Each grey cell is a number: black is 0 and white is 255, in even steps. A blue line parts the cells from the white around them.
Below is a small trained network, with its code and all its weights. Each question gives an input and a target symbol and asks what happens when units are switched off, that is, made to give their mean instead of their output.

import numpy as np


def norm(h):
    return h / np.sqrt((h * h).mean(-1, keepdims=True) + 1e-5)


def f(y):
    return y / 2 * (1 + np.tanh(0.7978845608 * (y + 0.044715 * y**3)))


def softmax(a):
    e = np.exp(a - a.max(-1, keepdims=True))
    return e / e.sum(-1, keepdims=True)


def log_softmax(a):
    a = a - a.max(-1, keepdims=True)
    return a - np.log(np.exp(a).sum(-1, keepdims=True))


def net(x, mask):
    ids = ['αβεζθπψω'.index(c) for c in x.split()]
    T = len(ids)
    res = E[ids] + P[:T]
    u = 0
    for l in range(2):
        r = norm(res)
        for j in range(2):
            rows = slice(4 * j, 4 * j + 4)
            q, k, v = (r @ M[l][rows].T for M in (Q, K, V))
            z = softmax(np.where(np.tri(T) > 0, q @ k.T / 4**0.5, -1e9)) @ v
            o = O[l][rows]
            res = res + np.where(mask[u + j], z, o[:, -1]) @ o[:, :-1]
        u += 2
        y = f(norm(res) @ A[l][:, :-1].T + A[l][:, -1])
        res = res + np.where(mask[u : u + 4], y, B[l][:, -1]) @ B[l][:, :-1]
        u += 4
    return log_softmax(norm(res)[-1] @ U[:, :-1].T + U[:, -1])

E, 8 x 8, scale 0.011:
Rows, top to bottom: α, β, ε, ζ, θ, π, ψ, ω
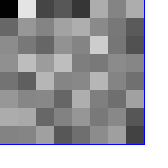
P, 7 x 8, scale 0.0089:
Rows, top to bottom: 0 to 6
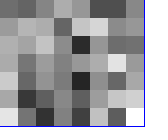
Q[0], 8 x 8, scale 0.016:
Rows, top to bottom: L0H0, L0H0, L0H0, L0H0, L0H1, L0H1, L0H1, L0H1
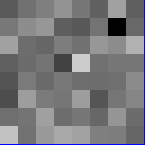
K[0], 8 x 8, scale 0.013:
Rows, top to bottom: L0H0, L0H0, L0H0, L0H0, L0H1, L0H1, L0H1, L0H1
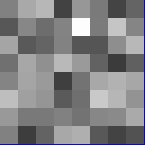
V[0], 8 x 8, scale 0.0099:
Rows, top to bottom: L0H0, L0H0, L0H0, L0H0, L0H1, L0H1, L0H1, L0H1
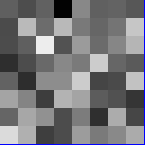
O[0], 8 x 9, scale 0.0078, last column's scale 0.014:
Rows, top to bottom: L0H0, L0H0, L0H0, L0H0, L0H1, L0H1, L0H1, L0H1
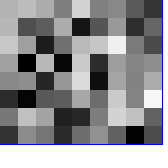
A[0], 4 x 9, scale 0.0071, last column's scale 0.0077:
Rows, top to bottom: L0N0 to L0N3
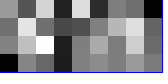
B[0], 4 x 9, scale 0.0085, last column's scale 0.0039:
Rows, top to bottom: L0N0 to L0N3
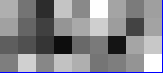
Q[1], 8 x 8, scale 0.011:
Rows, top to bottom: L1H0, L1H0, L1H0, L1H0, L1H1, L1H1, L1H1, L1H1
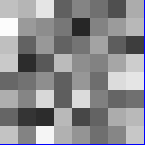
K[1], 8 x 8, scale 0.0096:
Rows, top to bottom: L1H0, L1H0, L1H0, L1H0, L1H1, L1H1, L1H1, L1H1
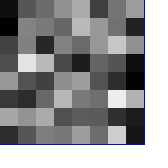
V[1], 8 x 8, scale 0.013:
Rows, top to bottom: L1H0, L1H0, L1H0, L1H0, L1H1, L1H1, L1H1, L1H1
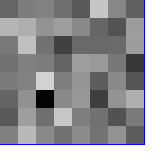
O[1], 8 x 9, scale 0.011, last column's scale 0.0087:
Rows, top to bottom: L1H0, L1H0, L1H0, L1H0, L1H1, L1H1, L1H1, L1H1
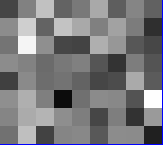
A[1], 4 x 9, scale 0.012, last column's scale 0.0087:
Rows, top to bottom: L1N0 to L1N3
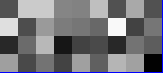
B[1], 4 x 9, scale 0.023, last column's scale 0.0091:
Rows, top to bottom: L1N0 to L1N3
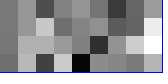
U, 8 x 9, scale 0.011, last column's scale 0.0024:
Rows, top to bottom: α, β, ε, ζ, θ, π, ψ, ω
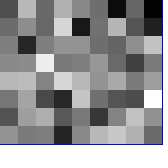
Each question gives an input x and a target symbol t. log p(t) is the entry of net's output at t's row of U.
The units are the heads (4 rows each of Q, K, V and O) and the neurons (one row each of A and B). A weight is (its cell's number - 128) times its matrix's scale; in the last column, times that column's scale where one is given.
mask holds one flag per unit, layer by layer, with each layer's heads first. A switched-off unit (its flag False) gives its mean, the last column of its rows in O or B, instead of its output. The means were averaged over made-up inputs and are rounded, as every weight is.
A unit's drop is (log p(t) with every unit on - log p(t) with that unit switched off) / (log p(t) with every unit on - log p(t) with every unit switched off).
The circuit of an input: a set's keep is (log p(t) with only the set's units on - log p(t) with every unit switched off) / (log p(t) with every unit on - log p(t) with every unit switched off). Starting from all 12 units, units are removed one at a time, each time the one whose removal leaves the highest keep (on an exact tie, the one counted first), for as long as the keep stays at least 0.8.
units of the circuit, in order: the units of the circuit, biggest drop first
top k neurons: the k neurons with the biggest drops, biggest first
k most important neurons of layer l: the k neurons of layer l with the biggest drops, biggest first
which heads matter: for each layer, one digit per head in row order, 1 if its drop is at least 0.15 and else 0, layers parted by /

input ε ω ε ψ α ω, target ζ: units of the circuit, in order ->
L0H0, L1N1
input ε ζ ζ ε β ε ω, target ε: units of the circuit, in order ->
L0H1
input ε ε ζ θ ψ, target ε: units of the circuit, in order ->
L1H0, L1N2
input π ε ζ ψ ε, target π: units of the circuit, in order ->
L0H1, L1H1
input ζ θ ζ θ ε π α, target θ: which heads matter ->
11 / 01
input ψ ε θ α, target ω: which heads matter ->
11 / 01
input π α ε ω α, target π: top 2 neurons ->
L1N2, L1N3
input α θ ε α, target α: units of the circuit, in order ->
L0H1, L1N0
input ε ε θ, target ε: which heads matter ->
00 / 00
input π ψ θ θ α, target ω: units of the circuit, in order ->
L0H0, L1H1
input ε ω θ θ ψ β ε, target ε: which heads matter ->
01 / 00
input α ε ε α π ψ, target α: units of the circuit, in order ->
L1H0, L0H1, L1N0
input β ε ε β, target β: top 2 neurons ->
L1N3, L1N2
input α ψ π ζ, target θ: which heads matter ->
11 / 00
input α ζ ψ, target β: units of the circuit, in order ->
L0H0
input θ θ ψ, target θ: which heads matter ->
01 / 00
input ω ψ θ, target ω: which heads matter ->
01 / 00
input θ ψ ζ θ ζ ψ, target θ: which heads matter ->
01 / 10
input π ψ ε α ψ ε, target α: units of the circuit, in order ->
L0H1, L0H0
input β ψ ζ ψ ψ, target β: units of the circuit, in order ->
L1N3
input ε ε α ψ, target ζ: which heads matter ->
11 / 10
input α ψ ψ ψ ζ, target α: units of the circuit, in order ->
L0H1, L1N0, L0H0
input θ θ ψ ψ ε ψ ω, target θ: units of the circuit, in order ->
L0H1, L1H0
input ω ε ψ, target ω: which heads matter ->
01 / 01
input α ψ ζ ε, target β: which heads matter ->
11 / 00
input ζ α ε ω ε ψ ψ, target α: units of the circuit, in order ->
L0H1, L1H0, L1N0
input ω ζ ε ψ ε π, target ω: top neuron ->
L1N2
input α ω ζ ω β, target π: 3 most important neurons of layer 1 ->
L1N0, L1N2, L1N3
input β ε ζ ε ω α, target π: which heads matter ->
11 / 00
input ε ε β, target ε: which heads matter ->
00 / 00
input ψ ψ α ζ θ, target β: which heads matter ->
11 / 11
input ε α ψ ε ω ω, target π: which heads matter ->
11 / 10
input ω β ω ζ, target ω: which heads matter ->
01 / 00
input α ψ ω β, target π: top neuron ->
L0N2
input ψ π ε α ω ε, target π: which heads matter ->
11 / 10
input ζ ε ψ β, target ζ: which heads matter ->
10 / 01
